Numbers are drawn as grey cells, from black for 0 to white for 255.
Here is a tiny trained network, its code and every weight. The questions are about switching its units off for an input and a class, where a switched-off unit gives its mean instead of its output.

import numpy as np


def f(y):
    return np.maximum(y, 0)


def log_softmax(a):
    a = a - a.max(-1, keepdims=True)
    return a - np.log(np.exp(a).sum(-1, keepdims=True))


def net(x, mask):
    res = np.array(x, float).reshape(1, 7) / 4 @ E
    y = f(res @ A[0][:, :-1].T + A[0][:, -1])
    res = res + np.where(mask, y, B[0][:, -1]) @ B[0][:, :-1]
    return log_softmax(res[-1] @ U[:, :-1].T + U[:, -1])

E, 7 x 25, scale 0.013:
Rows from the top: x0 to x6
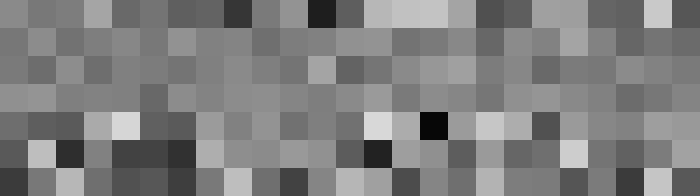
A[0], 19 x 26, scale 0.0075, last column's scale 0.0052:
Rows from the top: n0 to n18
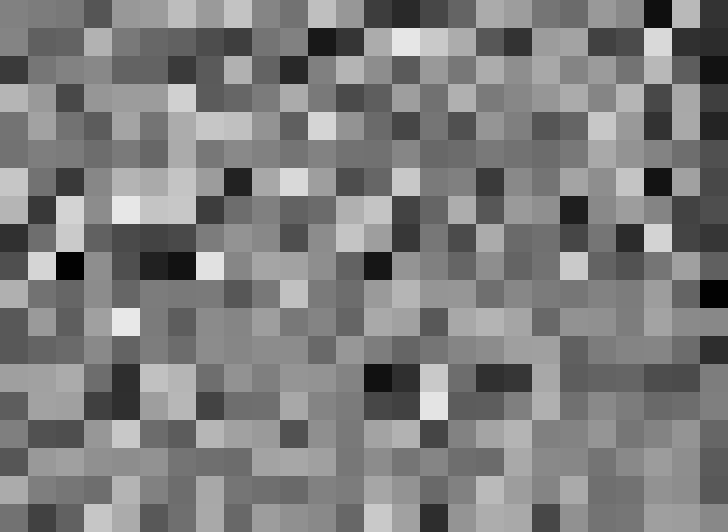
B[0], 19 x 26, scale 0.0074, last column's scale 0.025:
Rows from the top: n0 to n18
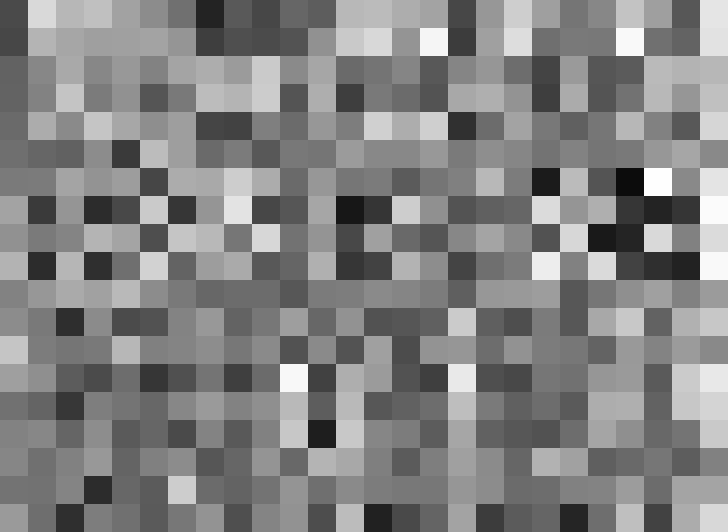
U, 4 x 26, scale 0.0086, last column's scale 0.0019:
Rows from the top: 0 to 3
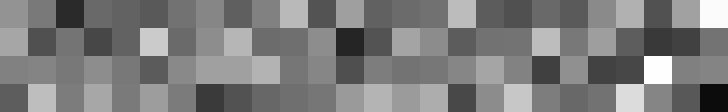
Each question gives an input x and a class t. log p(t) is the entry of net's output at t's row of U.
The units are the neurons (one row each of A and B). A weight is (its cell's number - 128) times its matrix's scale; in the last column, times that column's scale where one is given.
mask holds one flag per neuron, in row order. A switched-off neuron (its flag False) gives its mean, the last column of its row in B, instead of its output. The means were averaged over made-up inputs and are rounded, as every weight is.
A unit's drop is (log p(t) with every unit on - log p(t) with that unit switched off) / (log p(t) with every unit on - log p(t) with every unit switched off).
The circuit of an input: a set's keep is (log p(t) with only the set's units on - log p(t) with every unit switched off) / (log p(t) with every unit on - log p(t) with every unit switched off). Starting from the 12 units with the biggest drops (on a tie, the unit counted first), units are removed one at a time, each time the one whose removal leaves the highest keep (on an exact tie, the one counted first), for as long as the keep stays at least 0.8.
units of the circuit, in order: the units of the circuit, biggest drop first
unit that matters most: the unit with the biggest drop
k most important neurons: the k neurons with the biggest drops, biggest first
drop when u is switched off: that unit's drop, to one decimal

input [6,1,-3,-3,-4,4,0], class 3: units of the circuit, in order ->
(n1)
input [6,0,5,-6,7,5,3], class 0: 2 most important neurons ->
(n18; n11)
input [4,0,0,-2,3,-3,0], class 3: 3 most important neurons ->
(n9; n1; n13)
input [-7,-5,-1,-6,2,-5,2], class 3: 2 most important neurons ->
(n0; n9)
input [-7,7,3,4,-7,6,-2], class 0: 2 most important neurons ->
(n13; n14)
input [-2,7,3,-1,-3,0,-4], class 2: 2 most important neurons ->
(n6; n18)
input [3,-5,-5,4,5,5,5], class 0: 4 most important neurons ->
(n7; n18; n6; n11)
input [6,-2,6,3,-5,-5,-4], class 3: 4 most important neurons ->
(n1; n9; n18; n11)
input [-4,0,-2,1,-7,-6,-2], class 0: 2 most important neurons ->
(n13; n9)
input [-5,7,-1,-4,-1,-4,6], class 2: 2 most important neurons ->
(n8; n9)
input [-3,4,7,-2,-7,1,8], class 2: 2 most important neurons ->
(n8; n2)
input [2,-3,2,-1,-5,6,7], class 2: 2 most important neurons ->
(n8; n7)
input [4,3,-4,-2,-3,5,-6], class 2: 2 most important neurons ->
(n6; n7)
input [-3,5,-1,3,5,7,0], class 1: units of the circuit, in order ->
(n9)
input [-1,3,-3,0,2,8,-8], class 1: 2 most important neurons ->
(n9; n8)
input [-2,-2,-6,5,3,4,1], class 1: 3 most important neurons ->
(n9; n13; n14)
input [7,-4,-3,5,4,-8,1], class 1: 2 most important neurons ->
(n7; n0)
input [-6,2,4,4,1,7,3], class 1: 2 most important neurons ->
(n9; n1)
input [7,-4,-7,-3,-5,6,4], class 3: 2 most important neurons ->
(n1; n7)
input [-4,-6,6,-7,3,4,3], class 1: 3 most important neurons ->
(n9; n1; n13)
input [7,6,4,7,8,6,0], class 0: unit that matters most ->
n18
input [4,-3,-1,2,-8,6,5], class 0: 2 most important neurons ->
(n13; n14)
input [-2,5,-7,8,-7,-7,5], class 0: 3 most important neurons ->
(n13; n14; n9)
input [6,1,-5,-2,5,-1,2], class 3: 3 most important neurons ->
(n1; n13; n14)
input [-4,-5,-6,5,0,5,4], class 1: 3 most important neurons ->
(n9; n6; n1)
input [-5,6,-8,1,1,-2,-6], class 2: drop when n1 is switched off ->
0.1
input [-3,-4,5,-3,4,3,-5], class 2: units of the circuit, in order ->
(n6)
